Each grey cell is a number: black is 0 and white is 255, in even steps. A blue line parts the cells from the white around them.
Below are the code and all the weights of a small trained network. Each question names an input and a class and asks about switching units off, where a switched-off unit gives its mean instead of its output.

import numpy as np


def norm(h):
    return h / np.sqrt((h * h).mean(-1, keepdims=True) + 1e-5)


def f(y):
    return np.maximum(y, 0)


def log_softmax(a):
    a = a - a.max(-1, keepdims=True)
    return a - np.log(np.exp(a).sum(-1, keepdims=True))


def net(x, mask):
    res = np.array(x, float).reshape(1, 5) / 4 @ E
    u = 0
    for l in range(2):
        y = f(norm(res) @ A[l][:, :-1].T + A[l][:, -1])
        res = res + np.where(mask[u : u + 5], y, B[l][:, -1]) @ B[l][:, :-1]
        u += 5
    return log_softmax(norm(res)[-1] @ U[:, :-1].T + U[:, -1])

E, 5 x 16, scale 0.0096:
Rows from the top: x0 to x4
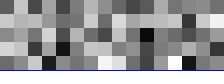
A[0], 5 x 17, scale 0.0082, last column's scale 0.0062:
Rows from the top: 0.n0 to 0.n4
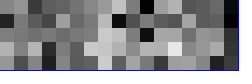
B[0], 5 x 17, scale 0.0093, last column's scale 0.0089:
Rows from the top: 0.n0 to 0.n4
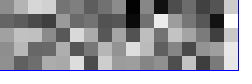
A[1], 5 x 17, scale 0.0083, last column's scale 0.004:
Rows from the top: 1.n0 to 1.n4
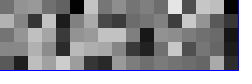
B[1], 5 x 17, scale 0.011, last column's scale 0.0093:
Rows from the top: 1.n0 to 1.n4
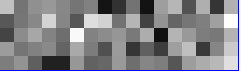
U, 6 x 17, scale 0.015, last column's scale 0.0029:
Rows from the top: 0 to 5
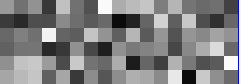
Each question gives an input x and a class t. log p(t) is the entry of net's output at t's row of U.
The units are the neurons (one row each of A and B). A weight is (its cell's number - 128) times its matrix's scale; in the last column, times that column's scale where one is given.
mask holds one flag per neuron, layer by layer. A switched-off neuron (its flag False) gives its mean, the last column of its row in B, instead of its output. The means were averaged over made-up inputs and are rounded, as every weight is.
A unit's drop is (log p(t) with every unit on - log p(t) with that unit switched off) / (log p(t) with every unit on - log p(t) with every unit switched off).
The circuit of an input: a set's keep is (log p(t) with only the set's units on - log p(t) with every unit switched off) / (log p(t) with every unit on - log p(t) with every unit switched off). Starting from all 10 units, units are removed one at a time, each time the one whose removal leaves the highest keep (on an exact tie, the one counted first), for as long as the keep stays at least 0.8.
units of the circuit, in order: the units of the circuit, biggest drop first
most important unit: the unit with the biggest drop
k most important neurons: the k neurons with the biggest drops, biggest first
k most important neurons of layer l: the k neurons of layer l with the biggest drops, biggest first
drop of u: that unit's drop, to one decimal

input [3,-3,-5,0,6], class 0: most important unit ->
0.n3
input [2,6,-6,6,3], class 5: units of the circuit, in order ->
(0.n3, 1.n0)
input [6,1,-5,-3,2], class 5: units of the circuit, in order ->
(0.n3, 0.n4)
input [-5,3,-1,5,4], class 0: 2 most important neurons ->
(0.n3, 0.n4)
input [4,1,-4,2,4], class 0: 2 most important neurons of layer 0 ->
(0.n3, 0.n4)
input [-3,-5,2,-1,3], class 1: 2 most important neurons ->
(0.n1, 0.n4)
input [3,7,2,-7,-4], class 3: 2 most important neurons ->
(1.n4, 0.n3)
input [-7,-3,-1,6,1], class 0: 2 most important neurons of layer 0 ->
(0.n4, 0.n1)
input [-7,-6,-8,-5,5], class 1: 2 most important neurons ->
(0.n1, 1.n2)
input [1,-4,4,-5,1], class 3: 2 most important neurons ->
(1.n4, 1.n1)
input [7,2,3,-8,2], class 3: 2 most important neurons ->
(1.n4, 0.n0)
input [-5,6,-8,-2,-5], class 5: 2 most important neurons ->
(0.n4, 1.n0)
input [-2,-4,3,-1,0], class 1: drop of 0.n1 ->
0.1
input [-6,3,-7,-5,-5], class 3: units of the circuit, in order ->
(1.n4)
